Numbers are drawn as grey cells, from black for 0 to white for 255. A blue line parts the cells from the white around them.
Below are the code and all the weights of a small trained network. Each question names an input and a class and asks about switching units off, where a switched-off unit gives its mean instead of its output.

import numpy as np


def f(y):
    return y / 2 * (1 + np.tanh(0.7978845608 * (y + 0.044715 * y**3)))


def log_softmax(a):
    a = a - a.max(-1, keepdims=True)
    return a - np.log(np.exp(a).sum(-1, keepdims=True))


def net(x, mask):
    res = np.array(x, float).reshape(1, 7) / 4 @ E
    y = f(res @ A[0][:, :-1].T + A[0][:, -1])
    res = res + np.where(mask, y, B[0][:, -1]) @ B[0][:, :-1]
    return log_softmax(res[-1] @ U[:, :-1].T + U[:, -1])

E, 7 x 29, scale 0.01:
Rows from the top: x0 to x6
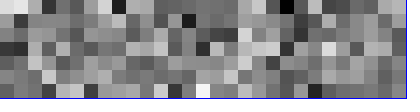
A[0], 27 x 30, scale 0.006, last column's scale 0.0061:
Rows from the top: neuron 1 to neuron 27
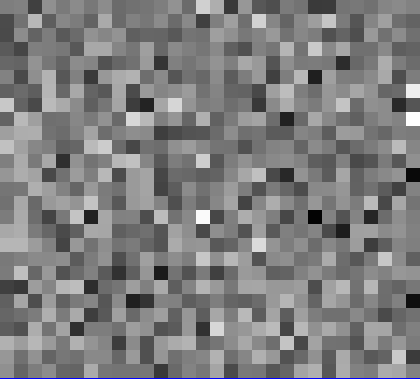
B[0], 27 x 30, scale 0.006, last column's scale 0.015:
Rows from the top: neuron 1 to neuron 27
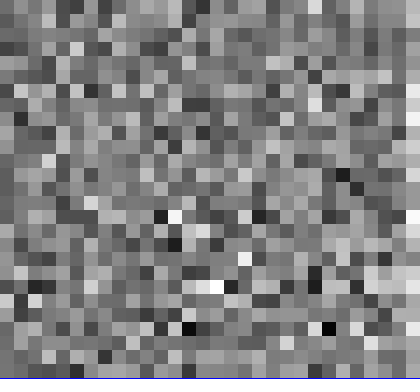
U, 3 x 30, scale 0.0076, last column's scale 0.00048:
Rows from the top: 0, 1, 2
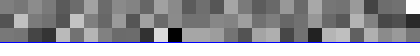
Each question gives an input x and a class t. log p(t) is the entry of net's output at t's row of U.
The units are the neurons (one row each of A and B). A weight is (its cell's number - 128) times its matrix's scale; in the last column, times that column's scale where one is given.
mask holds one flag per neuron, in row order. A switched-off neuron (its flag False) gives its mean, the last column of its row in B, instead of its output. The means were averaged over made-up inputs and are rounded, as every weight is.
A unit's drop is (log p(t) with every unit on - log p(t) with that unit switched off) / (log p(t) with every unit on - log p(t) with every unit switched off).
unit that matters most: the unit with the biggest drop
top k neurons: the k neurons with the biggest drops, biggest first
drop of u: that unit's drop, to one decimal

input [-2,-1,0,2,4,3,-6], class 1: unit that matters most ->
neuron 9
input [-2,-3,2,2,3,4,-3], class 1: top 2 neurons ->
[neuron 9; neuron 11]
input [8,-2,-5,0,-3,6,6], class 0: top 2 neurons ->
[neuron 9; neuron 7]
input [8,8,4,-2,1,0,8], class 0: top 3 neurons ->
[neuron 9; neuron 7; neuron 21]
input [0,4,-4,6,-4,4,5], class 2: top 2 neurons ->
[neuron 21; neuron 7]
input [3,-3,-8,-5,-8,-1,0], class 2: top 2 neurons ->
[neuron 24; neuron 7]
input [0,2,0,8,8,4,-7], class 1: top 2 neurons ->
[neuron 24; neuron 9]
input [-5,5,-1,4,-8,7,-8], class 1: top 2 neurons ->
[neuron 7; neuron 9]
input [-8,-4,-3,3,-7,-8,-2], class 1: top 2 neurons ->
[neuron 7; neuron 9]
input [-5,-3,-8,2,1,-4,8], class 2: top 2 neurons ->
[neuron 21; neuron 24]
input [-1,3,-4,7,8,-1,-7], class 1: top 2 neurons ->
[neuron 9; neuron 24]
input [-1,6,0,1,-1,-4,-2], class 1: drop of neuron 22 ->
0.2
